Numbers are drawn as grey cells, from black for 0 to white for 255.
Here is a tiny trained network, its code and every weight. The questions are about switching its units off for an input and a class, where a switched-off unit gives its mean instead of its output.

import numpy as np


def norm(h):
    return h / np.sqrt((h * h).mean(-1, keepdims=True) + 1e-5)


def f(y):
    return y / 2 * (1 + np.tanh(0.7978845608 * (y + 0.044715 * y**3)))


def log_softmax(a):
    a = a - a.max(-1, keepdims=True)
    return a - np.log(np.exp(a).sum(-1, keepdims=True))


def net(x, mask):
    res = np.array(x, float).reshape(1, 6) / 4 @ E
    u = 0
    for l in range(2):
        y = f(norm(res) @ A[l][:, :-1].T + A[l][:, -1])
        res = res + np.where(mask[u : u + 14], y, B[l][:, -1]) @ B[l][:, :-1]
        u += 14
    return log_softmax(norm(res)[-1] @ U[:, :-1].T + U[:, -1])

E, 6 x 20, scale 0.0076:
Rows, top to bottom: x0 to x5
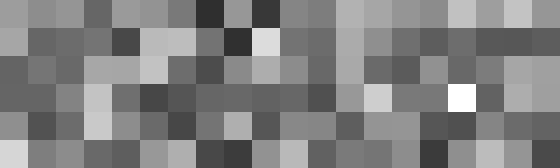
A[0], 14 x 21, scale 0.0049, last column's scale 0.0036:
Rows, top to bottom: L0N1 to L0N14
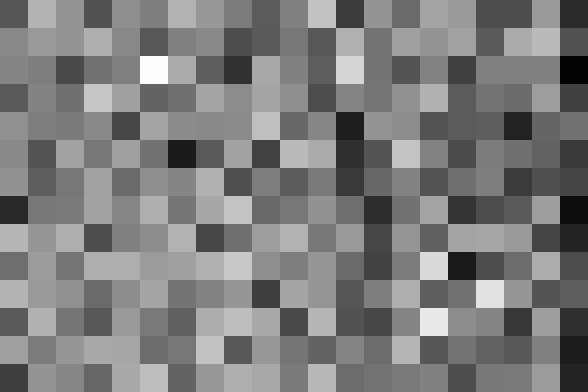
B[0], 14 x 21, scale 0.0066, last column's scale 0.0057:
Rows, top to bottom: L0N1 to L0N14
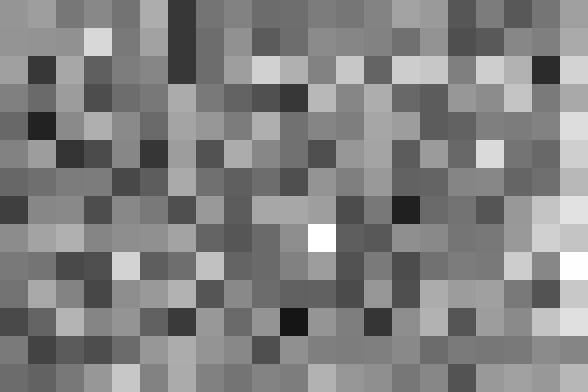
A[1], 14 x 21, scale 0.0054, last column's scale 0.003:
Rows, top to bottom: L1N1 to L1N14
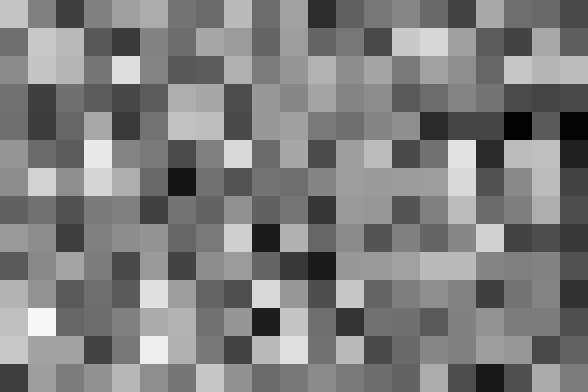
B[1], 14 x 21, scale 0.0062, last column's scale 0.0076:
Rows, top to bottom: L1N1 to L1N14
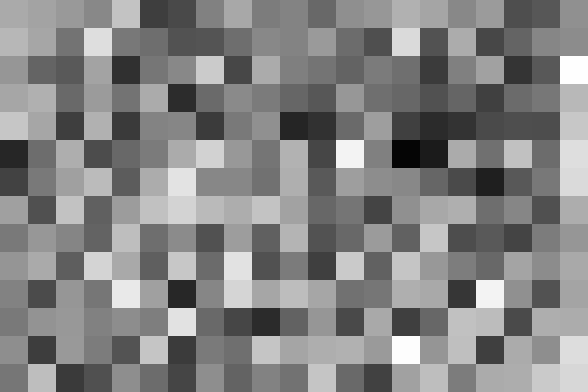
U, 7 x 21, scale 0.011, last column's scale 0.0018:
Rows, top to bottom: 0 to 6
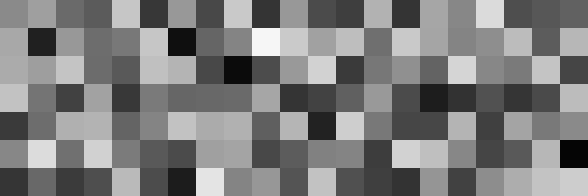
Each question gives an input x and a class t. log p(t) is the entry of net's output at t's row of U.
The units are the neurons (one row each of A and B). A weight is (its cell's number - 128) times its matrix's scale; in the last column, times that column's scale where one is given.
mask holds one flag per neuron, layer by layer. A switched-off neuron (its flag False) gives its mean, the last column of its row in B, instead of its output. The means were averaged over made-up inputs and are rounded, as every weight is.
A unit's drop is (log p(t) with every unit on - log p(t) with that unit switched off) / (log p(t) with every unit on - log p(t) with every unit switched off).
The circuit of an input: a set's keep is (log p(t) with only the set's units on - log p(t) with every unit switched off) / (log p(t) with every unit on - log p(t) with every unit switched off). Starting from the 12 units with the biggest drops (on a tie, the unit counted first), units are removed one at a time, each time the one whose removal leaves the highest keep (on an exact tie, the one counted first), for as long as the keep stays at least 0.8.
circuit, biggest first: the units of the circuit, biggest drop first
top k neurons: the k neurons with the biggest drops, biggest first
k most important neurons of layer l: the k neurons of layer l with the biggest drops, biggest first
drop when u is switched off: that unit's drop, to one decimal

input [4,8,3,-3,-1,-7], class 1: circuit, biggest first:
(L0N3)
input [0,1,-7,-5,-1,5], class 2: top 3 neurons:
(L0N9, L0N11, L1N12)
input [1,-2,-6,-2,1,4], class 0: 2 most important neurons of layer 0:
(L0N6, L0N11)
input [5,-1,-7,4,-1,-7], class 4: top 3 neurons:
(L1N6, L1N7, L0N9)
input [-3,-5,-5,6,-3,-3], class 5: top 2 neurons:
(L1N2, L0N1)
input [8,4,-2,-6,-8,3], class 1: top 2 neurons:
(L0N3, L1N13)
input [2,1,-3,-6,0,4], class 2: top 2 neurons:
(L0N9, L1N12)
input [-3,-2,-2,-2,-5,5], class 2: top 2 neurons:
(L0N9, L1N12)
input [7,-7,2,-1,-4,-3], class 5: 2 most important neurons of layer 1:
(L1N2, L1N10)
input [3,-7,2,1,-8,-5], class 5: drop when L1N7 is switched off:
0.2
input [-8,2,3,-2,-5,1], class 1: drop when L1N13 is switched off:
0.1
